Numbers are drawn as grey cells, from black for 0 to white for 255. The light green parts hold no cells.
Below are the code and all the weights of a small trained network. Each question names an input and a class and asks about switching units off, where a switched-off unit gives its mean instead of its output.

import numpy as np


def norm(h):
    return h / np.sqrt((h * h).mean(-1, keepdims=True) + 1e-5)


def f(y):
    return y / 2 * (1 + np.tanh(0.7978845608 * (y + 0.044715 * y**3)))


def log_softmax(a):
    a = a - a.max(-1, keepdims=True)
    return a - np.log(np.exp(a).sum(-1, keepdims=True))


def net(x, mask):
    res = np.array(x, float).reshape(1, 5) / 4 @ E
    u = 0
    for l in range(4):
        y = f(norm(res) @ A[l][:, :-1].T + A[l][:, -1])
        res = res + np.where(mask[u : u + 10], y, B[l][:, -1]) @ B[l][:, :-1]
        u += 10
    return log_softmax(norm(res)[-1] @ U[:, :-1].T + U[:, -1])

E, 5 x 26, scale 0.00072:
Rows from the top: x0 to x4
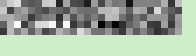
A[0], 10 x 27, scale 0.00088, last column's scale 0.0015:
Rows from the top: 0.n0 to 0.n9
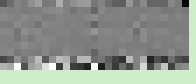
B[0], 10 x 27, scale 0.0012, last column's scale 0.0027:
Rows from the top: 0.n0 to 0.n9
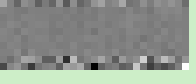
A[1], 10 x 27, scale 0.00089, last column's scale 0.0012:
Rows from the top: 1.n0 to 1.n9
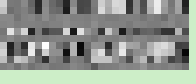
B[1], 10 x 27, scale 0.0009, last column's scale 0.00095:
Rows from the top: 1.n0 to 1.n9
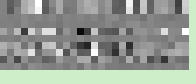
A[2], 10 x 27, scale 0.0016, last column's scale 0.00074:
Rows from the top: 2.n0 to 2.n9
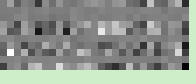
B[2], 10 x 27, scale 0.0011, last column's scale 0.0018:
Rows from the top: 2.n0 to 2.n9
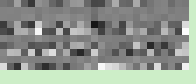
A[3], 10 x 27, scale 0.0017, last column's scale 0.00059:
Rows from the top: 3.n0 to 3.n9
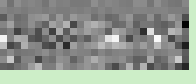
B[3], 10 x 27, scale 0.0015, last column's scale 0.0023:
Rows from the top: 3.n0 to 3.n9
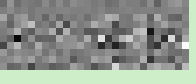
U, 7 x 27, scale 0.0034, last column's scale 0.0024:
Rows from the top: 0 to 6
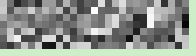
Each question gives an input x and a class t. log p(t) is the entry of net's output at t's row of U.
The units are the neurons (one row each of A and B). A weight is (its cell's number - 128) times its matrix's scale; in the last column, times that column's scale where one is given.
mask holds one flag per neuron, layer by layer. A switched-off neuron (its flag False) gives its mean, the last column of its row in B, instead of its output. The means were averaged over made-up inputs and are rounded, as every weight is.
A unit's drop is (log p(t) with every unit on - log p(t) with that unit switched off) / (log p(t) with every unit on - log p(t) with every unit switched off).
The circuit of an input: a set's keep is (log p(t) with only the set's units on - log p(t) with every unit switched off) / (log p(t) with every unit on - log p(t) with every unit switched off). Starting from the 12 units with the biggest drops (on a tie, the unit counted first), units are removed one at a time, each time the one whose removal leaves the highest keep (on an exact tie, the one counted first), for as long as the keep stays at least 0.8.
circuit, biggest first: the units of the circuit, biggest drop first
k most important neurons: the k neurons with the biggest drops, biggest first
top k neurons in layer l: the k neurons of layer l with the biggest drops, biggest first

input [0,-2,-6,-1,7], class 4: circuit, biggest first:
(2.n7 2.n4)
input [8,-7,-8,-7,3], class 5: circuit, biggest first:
(3.n4)
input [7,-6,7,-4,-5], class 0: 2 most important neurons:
(3.n5 3.n6)
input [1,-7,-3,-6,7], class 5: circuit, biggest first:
(2.n7 3.n4)
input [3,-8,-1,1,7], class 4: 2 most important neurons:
(2.n9 2.n3)
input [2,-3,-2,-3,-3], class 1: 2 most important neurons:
(0.n9 1.n6)
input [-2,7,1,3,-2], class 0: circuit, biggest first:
(2.n4 3.n5)
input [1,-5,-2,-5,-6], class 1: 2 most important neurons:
(1.n6 1.n7)
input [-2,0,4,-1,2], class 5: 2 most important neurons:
(2.n9 2.n7)
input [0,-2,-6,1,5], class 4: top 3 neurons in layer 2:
(2.n7 2.n4 2.n3)
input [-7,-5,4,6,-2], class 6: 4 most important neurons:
(2.n9 0.n8 2.n6 3.n3)
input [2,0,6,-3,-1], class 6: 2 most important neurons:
(3.n5 0.n9)
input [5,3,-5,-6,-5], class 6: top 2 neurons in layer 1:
(1.n4 1.n8)
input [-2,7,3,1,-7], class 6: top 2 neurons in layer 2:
(2.n7 2.n4)
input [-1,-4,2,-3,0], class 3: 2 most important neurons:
(2.n3 0.n9)
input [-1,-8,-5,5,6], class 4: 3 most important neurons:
(2.n9 2.n7 2.n4)
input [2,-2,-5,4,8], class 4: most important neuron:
(2.n9)
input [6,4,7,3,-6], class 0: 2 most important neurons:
(3.n5 3.n6)
